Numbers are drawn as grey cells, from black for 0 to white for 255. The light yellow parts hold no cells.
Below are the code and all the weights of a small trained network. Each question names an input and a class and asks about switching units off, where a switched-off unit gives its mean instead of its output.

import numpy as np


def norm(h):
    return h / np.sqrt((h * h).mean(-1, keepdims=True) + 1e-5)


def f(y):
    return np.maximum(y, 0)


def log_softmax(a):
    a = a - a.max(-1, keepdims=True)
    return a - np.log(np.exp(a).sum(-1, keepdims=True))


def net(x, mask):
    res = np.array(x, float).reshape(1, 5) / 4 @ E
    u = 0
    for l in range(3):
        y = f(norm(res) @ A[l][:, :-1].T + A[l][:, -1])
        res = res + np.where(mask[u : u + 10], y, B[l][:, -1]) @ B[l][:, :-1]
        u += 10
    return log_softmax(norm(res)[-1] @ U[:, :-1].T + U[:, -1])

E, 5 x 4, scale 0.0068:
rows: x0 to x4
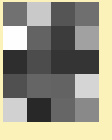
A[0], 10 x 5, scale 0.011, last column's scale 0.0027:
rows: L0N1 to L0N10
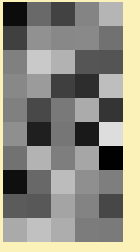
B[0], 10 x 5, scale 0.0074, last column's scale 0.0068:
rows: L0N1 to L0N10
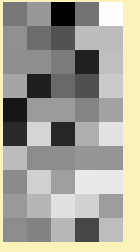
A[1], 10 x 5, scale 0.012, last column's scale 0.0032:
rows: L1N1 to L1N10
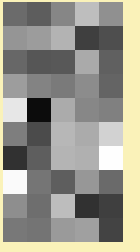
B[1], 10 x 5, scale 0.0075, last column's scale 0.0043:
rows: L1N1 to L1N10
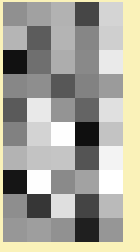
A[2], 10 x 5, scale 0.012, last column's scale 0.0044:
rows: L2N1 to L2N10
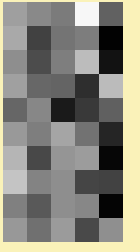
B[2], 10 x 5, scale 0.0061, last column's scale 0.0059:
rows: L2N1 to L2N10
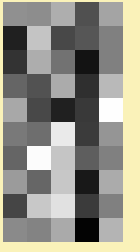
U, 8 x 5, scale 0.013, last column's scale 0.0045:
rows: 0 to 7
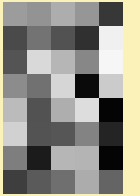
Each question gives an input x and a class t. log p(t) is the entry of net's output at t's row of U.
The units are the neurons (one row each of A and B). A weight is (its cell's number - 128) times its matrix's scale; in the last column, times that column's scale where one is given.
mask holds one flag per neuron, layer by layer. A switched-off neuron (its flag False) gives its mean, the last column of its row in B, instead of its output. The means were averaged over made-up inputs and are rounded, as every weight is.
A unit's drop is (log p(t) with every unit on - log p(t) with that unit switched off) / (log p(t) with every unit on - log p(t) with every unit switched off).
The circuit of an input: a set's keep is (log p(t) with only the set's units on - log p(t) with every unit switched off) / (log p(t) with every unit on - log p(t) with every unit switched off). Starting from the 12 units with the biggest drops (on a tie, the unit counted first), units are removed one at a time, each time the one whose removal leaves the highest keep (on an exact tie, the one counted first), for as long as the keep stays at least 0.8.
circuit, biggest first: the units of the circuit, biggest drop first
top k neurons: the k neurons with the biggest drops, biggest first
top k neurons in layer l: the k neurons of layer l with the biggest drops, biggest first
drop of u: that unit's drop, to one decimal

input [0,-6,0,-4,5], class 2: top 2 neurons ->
[L0N6; L0N1]
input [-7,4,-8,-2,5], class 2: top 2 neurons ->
[L1N8; L1N5]
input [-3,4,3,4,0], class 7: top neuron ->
[L1N3]
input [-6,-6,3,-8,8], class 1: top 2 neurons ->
[L0N6; L0N8]
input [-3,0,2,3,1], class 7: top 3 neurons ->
[L0N1; L0N6; L1N6]
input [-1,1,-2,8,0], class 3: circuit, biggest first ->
[L0N6; L0N5; L1N8]
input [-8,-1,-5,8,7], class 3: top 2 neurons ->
[L1N6; L0N5]
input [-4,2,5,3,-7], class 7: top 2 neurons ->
[L0N1; L0N8]
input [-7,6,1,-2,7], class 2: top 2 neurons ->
[L0N1; L1N8]
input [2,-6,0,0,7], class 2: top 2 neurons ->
[L0N9; L0N8]
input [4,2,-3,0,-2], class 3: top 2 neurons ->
[L0N10; L0N8]
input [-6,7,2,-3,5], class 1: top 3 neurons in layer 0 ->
[L0N6; L0N8; L0N9]
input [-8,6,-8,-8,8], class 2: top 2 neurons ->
[L1N8; L1N5]
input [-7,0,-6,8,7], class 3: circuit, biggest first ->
[L1N6]
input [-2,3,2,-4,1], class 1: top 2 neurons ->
[L0N6; L0N8]
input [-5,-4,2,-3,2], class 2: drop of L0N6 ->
0.3
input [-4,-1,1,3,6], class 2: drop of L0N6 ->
0.4
